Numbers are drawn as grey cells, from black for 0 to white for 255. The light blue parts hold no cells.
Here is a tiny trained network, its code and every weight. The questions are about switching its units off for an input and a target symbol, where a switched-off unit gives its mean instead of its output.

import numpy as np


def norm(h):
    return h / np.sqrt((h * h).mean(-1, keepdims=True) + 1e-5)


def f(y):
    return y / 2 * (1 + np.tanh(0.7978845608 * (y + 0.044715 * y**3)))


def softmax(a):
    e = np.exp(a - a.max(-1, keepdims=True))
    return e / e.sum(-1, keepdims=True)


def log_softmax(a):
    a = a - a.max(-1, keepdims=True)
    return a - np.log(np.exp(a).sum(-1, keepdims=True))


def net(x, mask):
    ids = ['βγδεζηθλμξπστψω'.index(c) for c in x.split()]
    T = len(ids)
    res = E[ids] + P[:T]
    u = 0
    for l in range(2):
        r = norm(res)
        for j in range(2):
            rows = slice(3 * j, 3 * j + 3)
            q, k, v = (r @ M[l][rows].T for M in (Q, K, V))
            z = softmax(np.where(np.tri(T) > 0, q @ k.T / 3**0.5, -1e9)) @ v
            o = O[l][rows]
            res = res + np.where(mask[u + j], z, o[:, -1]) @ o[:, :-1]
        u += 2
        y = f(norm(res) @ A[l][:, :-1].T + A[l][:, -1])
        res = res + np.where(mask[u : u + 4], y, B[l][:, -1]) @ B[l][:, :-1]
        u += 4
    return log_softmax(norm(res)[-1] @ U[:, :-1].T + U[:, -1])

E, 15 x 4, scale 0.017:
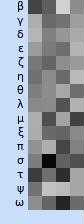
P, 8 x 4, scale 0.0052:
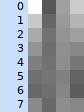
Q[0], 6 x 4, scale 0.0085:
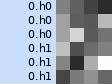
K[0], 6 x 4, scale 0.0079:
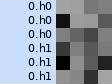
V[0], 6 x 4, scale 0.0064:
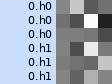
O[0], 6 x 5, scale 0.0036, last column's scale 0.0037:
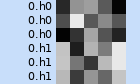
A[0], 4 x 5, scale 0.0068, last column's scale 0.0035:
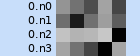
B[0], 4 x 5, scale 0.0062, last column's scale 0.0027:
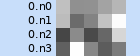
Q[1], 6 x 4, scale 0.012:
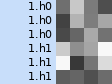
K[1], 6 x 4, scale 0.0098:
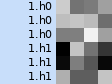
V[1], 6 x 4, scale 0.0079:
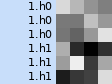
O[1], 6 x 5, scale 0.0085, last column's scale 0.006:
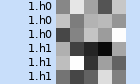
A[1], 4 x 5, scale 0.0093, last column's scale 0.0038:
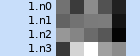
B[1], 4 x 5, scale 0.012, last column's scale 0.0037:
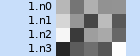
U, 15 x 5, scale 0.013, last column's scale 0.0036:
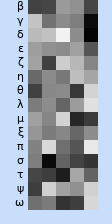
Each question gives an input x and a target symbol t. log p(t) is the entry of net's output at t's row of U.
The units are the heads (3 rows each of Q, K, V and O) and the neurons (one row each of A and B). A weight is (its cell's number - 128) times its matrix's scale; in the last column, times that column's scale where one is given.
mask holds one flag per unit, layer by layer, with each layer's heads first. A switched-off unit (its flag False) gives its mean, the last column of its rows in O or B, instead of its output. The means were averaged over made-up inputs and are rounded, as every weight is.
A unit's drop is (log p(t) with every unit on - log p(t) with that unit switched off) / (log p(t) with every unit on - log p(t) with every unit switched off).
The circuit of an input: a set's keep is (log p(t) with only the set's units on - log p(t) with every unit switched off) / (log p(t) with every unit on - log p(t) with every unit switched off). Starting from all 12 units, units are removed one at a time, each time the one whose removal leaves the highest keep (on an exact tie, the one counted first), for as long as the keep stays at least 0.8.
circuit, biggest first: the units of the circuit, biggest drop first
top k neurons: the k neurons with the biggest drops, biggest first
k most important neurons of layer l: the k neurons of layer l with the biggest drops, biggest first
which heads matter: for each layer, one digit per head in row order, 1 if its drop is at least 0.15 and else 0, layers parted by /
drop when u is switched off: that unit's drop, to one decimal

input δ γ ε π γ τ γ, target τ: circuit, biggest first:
[0.h1]
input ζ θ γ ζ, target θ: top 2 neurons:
[1.n3; 0.n1]
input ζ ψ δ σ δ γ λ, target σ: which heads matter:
00 / 01
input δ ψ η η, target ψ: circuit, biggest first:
[1.h1; 1.n3]
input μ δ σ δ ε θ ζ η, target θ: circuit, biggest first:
[1.h1; 0.n1]
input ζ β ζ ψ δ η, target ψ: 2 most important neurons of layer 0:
[0.n2; 0.n1]
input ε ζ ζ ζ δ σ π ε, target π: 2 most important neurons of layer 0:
[0.n1; 0.n3]
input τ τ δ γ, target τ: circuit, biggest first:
[0.h1; 1.h0]
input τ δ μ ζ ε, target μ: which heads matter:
10 / 01
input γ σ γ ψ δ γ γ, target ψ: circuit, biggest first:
[0.n1; 0.n2; 1.h1]
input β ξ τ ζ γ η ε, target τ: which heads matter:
00 / 11
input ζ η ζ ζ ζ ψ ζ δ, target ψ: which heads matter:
00 / 01
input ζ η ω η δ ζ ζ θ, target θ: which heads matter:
00 / 00
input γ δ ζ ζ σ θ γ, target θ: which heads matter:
10 / 01
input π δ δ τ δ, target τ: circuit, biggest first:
[1.h1]
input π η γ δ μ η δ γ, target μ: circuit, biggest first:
[1.h1; 0.n3]
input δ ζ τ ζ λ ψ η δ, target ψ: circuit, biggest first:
[1.h1; 0.n2; 0.n1]
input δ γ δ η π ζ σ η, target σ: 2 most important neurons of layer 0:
[0.n0; 0.n2]
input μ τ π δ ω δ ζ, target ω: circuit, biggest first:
[1.h1; 0.n3]
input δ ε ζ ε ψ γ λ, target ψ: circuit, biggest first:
[1.h1]
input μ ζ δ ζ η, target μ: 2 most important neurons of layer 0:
[0.n0; 0.n1]
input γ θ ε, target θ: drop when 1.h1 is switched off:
1.0
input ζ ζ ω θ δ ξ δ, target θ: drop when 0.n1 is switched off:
0.6
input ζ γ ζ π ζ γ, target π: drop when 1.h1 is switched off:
0.4
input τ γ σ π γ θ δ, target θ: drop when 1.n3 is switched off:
0.2
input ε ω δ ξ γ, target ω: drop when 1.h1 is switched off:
0.2
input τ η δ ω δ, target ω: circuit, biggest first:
[1.h1]
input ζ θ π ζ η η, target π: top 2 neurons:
[0.n3; 0.n1]
